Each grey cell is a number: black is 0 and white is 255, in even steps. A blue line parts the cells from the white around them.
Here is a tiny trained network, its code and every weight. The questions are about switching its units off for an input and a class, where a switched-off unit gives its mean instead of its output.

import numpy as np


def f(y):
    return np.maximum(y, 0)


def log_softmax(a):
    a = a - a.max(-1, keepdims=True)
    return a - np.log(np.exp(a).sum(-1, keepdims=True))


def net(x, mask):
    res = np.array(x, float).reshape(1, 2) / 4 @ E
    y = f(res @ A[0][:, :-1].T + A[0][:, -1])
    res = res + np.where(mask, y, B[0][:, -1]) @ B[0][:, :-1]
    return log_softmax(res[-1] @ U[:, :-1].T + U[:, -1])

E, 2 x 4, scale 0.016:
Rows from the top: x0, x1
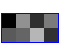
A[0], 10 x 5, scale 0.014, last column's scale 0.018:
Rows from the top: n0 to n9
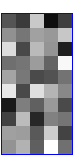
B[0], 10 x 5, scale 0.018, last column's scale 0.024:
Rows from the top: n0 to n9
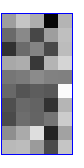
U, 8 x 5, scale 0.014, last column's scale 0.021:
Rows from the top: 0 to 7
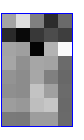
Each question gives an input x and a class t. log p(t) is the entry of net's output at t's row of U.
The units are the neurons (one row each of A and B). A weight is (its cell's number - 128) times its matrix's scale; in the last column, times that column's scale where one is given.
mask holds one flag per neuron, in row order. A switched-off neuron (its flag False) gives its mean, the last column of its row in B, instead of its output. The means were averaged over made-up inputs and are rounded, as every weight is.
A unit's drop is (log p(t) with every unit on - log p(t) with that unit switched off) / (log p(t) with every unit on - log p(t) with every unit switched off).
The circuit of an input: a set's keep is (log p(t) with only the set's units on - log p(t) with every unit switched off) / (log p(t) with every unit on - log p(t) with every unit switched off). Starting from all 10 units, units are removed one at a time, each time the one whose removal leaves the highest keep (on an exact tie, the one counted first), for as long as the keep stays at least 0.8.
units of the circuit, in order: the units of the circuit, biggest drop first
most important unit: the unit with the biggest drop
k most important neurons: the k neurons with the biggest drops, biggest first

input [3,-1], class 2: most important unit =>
n5
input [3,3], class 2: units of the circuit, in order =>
n5, n9, n2
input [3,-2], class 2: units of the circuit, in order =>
n5, n0
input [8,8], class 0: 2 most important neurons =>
n0, n5
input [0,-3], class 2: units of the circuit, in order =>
n0, n2
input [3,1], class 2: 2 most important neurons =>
n5, n2
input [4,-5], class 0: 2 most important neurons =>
n9, n5
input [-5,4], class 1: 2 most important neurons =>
n5, n9
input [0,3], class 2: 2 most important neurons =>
n9, n8
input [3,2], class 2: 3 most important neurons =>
n5, n2, n3
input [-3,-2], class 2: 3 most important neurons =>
n6, n7, n0
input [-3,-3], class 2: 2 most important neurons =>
n0, n6
